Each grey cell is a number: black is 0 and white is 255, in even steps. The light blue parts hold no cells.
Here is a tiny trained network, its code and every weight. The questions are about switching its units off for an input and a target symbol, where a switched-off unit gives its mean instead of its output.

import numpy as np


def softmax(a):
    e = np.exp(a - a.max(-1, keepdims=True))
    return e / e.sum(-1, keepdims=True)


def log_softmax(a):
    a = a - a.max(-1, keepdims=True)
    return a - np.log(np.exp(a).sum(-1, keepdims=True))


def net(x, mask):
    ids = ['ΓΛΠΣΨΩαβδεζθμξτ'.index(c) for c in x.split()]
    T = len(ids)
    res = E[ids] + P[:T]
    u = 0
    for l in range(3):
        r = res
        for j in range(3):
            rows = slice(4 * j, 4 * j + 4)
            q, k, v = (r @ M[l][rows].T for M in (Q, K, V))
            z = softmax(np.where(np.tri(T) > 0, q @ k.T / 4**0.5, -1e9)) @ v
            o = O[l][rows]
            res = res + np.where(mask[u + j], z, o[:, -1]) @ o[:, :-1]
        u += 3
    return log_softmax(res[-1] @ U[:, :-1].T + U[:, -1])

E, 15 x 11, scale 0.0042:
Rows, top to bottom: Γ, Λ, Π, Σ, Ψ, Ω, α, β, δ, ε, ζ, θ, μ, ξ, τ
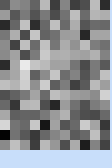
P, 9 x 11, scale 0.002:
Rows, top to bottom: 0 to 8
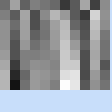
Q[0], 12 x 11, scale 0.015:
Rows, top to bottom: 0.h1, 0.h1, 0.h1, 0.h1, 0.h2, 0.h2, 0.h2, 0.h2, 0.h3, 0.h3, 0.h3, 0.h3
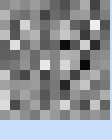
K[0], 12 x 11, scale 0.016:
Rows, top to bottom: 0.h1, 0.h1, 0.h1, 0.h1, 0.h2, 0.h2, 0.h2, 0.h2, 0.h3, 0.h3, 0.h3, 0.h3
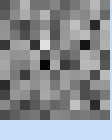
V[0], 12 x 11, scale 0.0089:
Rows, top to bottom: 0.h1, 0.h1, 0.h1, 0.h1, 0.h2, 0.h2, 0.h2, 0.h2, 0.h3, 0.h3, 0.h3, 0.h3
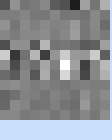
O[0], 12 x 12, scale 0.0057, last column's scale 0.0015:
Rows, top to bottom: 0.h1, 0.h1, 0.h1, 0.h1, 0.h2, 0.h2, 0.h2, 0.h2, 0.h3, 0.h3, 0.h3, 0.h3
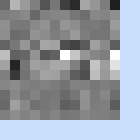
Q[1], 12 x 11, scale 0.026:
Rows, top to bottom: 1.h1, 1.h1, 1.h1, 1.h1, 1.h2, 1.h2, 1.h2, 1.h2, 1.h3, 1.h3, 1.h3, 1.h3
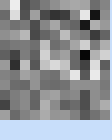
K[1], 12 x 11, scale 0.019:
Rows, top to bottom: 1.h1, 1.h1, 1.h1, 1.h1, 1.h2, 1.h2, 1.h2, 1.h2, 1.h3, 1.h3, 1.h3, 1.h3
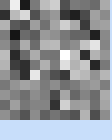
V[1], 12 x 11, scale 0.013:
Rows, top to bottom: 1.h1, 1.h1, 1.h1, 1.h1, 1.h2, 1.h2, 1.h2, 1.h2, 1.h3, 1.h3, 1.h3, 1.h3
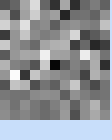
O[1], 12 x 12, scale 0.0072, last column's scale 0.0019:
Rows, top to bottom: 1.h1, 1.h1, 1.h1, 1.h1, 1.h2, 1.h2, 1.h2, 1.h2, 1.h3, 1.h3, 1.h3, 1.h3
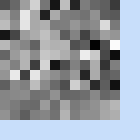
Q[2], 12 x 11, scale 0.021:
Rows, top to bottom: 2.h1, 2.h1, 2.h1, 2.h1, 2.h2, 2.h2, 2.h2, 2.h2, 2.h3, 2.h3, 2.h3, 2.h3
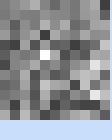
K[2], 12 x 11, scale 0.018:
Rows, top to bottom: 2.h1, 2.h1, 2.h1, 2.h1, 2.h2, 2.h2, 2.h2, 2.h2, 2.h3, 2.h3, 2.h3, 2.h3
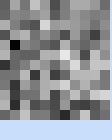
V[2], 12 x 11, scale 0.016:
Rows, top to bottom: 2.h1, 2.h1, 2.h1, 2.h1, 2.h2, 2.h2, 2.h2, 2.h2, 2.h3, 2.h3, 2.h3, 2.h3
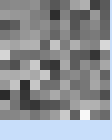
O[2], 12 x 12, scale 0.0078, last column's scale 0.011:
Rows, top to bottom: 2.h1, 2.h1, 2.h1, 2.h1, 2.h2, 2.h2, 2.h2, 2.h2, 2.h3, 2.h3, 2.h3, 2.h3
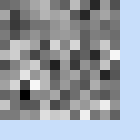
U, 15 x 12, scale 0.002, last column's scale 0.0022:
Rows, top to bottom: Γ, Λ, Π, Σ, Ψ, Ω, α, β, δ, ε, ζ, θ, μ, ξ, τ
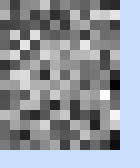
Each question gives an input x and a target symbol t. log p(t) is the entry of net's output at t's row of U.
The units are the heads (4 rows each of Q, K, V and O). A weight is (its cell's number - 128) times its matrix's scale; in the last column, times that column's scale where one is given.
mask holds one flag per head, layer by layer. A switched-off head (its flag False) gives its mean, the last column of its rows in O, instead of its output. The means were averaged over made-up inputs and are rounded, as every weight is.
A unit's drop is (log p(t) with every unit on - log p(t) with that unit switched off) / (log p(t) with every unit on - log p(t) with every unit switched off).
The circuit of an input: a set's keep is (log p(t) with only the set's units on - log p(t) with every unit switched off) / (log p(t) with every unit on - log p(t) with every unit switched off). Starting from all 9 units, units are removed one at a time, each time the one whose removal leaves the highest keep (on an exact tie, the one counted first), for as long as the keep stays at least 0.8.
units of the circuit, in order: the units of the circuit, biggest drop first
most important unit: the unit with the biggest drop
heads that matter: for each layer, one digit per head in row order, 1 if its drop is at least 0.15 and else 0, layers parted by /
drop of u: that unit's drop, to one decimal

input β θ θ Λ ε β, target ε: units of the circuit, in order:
[1.h2 2.h2 0.h2]
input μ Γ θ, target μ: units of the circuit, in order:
[0.h2 2.h1 1.h3]
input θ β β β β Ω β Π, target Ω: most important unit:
1.h2
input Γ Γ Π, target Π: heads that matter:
010 / 110 / 011
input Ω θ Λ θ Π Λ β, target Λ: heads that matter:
000 / 010 / 001
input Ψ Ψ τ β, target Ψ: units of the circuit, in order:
[1.h2 2.h3]
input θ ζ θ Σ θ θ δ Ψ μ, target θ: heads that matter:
000 / 110 / 010
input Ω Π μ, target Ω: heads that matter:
000 / 110 / 011
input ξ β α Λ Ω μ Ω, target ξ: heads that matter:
010 / 100 / 011
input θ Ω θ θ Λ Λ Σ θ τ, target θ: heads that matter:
000 / 010 / 010
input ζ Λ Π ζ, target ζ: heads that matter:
000 / 100 / 010
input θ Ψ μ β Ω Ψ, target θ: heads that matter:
010 / 110 / 010
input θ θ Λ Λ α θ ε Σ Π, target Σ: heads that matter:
000 / 010 / 001
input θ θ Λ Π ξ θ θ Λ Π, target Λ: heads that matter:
000 / 010 / 001
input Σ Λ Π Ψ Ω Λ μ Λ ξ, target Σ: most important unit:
0.h2
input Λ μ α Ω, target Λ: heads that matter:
010 / 010 / 001
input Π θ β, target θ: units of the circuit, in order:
[2.h2 1.h2]
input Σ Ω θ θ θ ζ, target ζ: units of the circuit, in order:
[2.h2 1.h1 0.h2]
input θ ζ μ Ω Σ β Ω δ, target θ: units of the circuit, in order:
[0.h2 2.h2 1.h2]
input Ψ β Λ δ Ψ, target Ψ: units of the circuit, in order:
[1.h2 2.h3]
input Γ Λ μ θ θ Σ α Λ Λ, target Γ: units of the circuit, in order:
[0.h2 2.h2 1.h2 1.h1]
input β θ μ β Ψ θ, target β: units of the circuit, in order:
[0.h2 1.h1 2.h2 2.h3]
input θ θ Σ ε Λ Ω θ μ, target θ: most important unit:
2.h2
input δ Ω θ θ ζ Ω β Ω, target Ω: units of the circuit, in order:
[1.h2 2.h2 2.h3 1.h1]
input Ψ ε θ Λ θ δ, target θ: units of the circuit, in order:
[1.h2 2.h2 0.h2]
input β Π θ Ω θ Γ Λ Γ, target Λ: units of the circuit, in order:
[1.h2 2.h3 0.h2]
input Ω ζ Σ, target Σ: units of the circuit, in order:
[1.h2 2.h3 0.h2]
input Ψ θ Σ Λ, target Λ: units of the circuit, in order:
[2.h3 1.h2 0.h2]
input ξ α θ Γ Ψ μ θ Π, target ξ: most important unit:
0.h2
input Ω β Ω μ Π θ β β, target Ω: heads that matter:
010 / 110 / 011
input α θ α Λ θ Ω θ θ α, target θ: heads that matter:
000 / 010 / 010
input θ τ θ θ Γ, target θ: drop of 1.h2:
0.6
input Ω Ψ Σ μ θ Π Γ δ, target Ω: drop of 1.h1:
0.2
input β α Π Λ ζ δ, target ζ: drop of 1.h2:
0.1
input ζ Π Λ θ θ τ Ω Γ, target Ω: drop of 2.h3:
0.2
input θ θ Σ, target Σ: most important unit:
1.h2
